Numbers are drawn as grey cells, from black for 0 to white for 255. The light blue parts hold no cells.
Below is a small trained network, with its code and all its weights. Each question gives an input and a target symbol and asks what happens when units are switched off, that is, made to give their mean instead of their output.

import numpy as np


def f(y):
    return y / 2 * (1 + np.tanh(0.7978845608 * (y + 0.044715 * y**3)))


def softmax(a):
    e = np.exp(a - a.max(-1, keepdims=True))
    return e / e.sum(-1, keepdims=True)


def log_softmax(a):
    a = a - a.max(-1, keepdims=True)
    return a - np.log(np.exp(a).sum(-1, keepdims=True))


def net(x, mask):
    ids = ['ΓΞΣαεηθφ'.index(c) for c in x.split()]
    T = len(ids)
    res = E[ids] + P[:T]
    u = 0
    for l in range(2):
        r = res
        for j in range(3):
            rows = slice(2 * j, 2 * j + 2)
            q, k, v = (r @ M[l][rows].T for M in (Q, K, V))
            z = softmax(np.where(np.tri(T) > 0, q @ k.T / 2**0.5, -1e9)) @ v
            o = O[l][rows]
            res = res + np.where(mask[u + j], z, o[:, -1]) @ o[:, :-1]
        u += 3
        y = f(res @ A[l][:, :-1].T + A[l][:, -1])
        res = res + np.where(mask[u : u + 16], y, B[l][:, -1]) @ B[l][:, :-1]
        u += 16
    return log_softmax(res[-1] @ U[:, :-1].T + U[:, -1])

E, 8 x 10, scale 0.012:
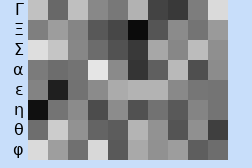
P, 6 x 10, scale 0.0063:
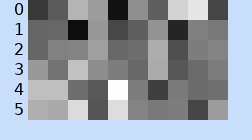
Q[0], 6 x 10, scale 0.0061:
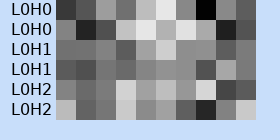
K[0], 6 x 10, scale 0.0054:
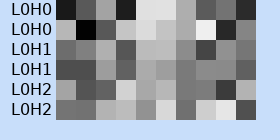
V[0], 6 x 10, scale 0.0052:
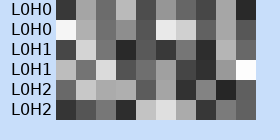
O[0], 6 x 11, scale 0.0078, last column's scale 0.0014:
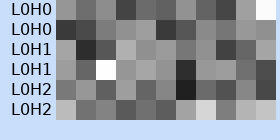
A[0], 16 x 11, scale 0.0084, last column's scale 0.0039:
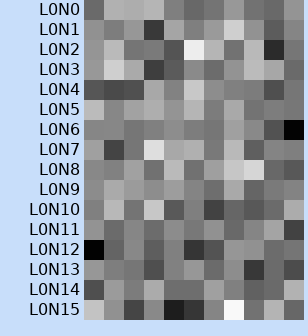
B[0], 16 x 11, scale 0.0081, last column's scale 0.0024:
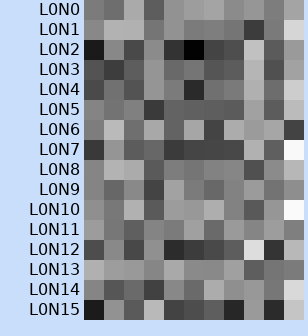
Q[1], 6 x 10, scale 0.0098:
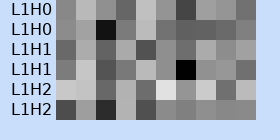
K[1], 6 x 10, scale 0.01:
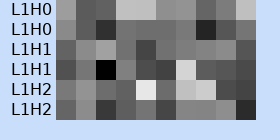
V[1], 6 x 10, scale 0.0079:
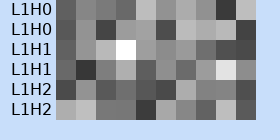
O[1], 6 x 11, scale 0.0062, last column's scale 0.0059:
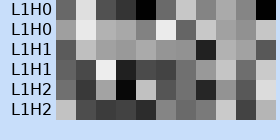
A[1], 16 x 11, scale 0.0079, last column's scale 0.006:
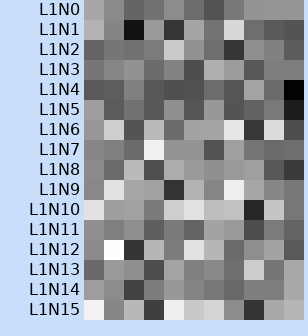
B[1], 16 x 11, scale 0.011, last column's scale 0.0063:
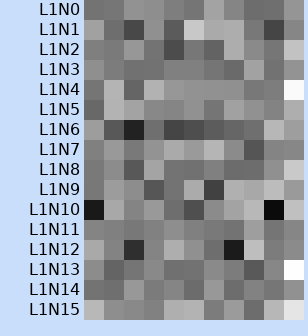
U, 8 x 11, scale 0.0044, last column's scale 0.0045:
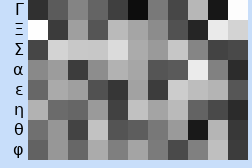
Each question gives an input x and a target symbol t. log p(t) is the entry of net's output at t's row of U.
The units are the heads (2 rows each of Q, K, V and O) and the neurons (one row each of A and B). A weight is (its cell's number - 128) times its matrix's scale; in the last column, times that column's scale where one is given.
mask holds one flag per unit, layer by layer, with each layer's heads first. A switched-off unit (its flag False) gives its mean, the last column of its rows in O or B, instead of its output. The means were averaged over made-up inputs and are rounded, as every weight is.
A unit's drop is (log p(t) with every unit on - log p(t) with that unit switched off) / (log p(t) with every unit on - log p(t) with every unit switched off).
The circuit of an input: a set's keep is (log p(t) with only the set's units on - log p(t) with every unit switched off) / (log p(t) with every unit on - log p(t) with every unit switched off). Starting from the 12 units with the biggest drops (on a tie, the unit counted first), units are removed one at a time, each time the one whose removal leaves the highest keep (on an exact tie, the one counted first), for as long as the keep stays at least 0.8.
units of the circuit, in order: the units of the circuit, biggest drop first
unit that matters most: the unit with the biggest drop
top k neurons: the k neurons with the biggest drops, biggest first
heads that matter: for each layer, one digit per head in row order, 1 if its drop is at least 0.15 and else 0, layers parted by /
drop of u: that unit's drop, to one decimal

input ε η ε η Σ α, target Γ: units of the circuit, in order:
[L0N15; L1N15]
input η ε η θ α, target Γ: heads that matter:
000 / 001
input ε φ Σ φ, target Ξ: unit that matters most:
L0H0
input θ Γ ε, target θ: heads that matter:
111 / 011
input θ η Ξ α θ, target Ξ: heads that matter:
110 / 001
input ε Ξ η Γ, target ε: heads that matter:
011 / 101
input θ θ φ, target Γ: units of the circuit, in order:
[L0N15; L1H2]
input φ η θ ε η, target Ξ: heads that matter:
111 / 001
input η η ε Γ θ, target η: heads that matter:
111 / 011
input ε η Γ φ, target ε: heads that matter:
011 / 101
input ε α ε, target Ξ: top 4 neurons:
[L0N15; L1N15; L1N10; L0N12]
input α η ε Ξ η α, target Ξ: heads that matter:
101 / 001
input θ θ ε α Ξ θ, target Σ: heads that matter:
110 / 010
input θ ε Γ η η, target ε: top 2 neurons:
[L1N9; L0N4]
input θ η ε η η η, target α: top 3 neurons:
[L1N10; L1N15; L1N6]
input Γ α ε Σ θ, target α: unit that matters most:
L1H2
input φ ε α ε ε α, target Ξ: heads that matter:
111 / 001
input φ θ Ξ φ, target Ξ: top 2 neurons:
[L0N7; L0N10]
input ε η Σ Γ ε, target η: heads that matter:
100 / 011
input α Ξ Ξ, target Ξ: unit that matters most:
L0H2
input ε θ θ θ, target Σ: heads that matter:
111 / 011
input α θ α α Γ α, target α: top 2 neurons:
[L1N12; L1N10]
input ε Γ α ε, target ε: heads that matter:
010 / 101
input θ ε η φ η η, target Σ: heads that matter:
111 / 010
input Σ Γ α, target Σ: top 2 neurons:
[L1N7; L0N12]
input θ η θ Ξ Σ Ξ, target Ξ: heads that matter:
011 / 000
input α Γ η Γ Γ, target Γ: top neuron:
[L0N5]
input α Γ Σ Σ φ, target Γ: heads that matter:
000 / 100
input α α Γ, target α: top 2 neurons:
[L1N12; L0N10]
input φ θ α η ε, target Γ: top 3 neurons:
[L0N7; L0N4; L1N15]
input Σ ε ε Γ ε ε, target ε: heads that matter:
100 / 001
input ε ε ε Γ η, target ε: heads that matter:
000 / 101
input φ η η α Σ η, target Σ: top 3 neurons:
[L1N10; L0N7; L1N15]
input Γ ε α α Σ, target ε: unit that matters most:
L1H2
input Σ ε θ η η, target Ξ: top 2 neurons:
[L0N12; L0N7]
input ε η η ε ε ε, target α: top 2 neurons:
[L1N10; L1N15]
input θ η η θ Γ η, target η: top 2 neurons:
[L1N1; L1N10]
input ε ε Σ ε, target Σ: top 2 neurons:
[L1N10; L1N15]
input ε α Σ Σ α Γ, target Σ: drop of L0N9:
0.1
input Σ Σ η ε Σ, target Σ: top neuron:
[L0N7]
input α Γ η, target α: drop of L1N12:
0.6
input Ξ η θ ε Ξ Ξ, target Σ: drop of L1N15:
0.2
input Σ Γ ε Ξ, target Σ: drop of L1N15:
0.0
